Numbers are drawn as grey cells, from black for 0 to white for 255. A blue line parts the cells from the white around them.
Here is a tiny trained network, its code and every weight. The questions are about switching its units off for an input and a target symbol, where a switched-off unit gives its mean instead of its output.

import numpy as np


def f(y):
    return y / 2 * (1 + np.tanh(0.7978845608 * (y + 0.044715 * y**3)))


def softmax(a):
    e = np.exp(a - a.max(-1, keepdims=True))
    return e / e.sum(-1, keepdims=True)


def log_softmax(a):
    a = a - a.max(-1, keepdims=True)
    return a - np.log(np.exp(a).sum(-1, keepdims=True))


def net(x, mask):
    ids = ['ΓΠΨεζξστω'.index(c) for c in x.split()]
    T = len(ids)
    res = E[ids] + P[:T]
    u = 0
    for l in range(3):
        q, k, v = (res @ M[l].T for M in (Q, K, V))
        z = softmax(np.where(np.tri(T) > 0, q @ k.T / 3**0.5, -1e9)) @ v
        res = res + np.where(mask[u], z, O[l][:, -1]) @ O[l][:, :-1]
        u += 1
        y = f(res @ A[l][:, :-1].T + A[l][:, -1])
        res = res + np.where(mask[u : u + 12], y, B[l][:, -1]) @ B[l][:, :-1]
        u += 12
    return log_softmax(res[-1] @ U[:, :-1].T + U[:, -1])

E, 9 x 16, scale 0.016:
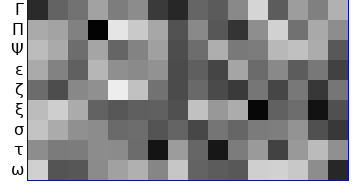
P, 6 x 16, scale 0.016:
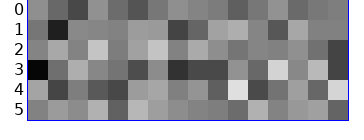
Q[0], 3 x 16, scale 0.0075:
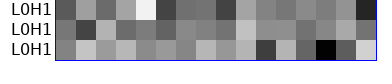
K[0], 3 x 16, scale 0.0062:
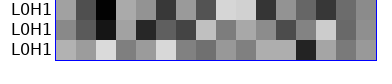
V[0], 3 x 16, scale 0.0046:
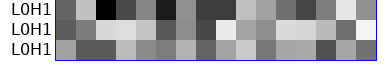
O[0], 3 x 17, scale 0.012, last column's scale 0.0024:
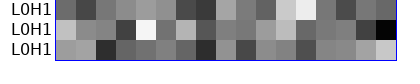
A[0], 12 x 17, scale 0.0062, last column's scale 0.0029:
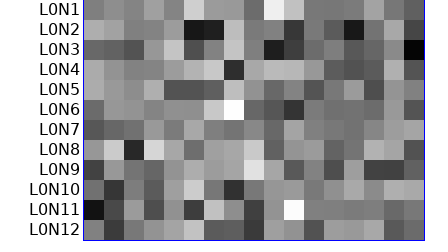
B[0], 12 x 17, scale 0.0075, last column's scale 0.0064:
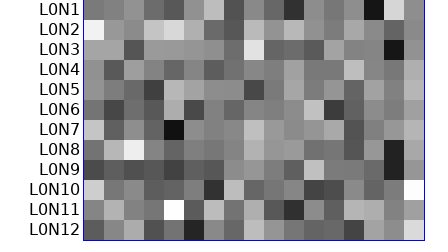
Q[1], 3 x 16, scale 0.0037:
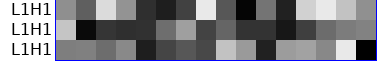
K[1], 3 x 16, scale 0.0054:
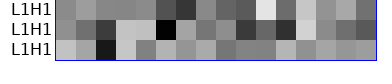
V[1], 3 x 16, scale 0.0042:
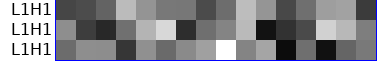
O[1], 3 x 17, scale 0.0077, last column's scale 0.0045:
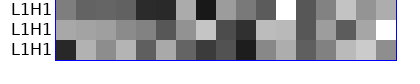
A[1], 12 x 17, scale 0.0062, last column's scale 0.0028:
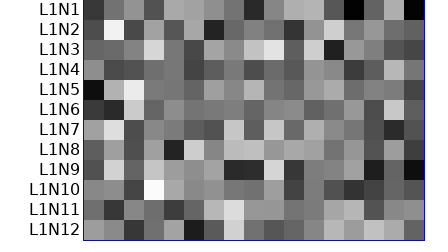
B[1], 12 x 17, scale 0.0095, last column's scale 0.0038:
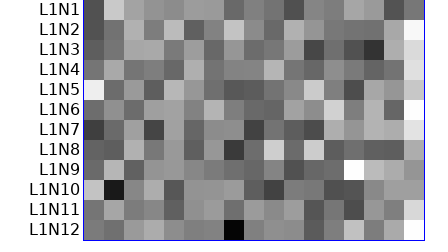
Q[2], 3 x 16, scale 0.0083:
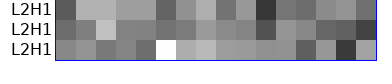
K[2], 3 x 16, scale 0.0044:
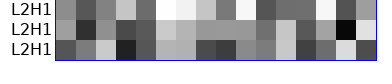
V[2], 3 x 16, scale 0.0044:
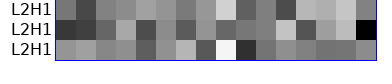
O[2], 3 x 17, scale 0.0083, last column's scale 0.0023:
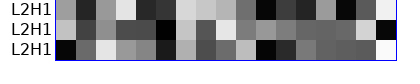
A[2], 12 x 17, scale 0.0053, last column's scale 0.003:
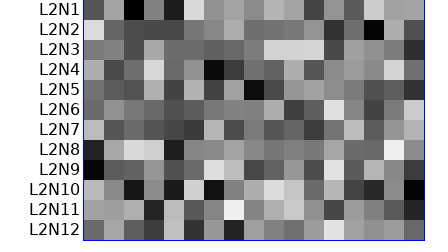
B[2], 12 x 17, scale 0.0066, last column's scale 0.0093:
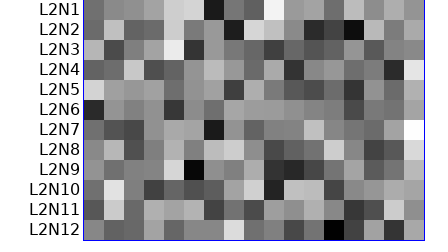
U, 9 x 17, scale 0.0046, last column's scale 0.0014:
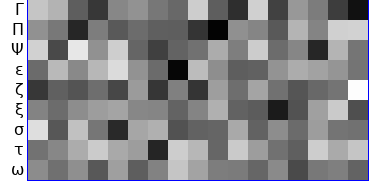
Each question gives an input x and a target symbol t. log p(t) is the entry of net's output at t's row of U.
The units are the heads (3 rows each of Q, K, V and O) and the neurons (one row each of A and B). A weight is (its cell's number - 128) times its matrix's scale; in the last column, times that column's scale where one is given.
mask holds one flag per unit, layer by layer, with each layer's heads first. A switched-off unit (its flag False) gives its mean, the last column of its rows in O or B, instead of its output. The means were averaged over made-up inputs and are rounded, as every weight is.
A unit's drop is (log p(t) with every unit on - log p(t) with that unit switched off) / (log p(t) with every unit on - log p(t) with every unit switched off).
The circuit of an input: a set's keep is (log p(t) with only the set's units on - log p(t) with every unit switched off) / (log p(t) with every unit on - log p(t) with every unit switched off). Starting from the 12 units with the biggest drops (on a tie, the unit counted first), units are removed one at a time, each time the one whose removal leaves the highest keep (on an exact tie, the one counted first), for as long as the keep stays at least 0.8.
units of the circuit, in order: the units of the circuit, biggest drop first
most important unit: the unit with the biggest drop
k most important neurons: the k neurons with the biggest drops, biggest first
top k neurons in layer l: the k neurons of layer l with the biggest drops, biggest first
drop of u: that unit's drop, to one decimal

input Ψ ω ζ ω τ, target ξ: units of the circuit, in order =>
L2N2; L2H1
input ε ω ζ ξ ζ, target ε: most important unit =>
L1N6
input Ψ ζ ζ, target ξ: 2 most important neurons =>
L1N10; L2N2
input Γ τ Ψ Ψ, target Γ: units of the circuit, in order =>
L2N12; L0H1; L0N11
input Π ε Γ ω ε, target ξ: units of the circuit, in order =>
L2N2; L2H1; L0H1
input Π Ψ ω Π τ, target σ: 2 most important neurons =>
L2N5; L2N4
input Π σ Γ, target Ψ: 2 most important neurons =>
L1N8; L2N3
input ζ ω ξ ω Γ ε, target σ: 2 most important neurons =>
L0N8; L2N7
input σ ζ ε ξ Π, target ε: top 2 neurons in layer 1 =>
L1N5; L1N6
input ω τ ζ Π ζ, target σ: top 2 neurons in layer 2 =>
L2N5; L2N7
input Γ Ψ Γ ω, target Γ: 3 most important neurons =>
L2N12; L0N11; L0N12
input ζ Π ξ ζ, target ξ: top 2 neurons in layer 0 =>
L0N11; L0N3
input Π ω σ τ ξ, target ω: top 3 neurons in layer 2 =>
L2N9; L2N8; L2N6
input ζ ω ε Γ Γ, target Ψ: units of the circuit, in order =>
L0H1
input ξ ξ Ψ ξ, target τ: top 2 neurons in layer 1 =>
L1N5; L1N2
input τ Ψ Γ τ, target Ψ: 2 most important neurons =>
L1N5; L0N3
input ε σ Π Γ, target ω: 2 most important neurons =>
L1N2; L2N8
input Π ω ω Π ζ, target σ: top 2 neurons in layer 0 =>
L0N10; L0N4
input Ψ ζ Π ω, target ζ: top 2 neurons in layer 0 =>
L0N8; L0N10
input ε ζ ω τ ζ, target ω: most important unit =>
L0H1
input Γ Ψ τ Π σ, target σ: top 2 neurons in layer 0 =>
L0N12; L0N10
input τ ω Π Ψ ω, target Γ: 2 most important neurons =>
L2N10; L0N10
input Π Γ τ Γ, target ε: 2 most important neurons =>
L1N12; L0N8
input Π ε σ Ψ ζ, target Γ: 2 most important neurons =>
L2N10; L0N10
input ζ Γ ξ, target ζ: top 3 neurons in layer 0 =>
L0N9; L0N5; L0N12
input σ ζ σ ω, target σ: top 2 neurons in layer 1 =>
L1N5; L1N12
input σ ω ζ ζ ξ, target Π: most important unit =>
L1H1
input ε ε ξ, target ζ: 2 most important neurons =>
L0N9; L0N5
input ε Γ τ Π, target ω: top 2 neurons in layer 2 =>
L2N8; L2N12
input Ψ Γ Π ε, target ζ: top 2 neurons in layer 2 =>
L2N6; L2N12
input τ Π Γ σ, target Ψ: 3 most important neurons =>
L1N5; L0N3; L0N11
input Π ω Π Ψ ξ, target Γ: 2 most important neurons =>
L2N10; L0N12
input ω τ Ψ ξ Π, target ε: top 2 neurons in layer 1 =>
L1N6; L1N5
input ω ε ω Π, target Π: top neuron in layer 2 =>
L2N7
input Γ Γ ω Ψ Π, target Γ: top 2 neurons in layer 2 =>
L2N10; L2N2
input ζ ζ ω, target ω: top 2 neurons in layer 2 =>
L2N9; L2N7
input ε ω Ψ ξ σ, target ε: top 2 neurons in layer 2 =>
L2N9; L2N1
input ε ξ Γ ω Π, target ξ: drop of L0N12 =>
0.1
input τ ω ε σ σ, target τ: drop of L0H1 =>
0.2
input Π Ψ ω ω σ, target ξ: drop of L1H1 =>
0.1
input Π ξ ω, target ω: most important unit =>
L1N7
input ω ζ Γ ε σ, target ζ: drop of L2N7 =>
0.1
